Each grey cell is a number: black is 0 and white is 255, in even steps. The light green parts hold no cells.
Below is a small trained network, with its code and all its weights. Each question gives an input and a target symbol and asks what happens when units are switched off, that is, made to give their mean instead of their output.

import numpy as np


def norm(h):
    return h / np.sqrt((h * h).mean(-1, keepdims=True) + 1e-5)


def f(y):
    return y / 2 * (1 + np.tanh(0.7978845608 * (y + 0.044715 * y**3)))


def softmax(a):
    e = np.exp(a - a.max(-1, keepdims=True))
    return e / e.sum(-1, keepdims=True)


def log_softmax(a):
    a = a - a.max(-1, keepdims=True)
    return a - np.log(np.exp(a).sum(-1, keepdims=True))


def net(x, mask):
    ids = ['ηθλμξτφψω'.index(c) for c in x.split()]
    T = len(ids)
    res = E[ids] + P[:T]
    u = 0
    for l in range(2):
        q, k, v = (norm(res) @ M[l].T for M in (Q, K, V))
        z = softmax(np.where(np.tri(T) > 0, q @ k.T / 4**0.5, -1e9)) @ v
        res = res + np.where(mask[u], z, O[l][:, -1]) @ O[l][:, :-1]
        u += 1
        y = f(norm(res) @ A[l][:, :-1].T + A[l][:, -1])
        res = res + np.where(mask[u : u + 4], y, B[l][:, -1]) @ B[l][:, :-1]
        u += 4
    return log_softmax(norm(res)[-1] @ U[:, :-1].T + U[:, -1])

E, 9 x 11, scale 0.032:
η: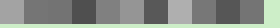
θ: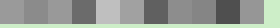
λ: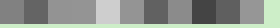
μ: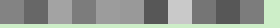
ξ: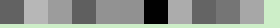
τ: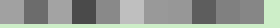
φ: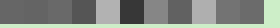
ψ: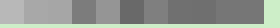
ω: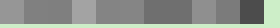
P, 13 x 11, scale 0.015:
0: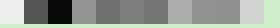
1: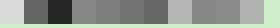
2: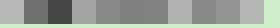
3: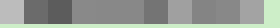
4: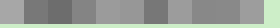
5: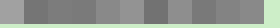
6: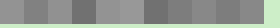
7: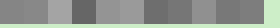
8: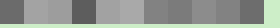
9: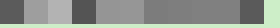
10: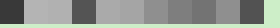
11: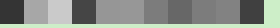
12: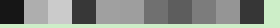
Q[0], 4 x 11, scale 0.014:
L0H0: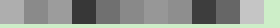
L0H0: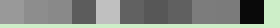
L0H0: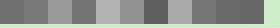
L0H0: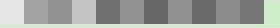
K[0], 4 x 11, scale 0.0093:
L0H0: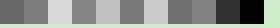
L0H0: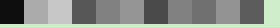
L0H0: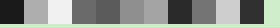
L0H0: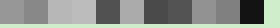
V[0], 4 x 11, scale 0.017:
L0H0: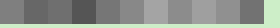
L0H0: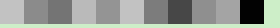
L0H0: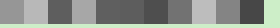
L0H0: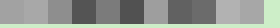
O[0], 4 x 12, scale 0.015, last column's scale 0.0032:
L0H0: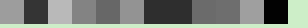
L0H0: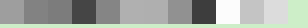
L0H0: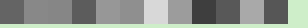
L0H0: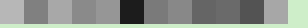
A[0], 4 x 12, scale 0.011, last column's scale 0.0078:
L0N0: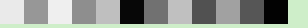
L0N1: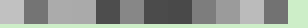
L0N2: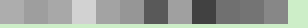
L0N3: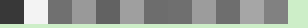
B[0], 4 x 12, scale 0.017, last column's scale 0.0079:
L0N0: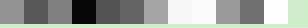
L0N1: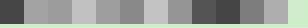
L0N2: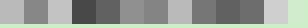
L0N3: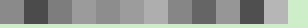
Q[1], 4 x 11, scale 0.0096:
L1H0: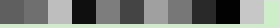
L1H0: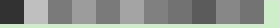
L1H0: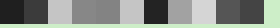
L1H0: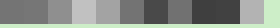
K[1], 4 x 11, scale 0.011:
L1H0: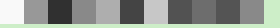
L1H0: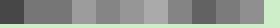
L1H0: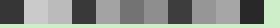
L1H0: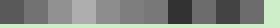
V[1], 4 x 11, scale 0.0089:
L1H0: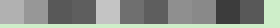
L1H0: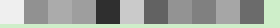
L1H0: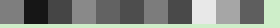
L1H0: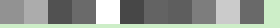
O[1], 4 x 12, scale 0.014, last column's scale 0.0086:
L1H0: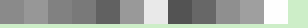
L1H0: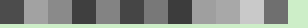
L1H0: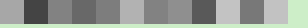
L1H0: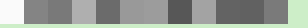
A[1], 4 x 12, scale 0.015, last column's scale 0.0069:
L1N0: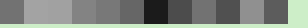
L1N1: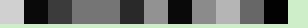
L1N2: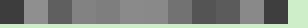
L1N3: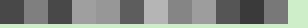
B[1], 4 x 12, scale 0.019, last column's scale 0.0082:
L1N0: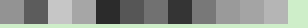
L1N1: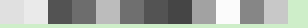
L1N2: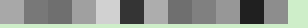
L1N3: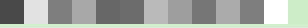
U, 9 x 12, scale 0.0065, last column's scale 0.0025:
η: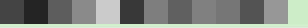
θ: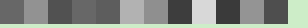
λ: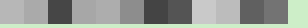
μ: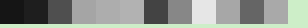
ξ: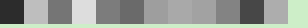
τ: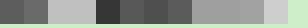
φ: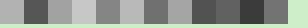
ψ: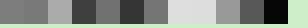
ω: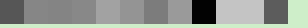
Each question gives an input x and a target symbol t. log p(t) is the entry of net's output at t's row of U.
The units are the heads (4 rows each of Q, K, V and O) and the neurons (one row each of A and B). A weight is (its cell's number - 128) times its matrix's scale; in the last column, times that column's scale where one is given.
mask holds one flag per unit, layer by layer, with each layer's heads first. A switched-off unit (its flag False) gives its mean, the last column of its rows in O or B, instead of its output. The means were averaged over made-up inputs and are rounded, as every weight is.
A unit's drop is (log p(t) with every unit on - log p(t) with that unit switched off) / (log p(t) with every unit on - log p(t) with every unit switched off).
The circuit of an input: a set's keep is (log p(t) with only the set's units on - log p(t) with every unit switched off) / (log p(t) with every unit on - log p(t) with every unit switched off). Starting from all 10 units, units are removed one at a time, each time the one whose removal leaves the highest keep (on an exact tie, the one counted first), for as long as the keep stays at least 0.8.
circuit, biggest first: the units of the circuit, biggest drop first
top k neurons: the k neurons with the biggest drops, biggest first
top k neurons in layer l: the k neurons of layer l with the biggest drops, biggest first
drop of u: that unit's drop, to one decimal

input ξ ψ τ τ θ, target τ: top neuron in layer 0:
[L0N1]
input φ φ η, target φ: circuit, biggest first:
[L0H0, L1H0]
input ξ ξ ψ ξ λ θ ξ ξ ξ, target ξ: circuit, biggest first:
[L0H0, L1N3]
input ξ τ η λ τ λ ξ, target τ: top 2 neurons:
[L0N0, L1N0]
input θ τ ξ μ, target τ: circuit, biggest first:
[L0H0, L0N0, L1H0, L1N0]
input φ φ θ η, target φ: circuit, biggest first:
[L0H0, L0N0]
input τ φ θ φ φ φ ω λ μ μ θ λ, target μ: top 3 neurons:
[L0N1, L1N1, L0N3]
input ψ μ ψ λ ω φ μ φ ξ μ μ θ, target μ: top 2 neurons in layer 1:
[L1N1, L1N3]
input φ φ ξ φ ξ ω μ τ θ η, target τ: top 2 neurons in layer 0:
[L0N1, L0N0]
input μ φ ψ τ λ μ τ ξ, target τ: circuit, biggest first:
[L0H0, L1N0]
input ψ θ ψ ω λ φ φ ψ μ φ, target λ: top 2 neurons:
[L1N1, L0N0]
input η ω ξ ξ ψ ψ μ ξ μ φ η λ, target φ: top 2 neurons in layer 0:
[L0N0, L0N2]
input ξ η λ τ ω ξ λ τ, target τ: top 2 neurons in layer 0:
[L0N1, L0N0]
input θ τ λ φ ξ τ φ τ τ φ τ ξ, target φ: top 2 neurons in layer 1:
[L1N3, L1N1]
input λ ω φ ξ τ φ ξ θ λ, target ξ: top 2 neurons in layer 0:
[L0N0, L0N3]
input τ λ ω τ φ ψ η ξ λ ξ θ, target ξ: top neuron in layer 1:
[L1N3]
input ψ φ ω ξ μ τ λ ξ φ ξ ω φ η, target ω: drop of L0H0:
1.6
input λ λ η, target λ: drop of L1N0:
0.0
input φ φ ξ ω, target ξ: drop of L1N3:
0.1
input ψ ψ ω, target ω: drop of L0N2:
0.0
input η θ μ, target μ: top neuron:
[L0N1]
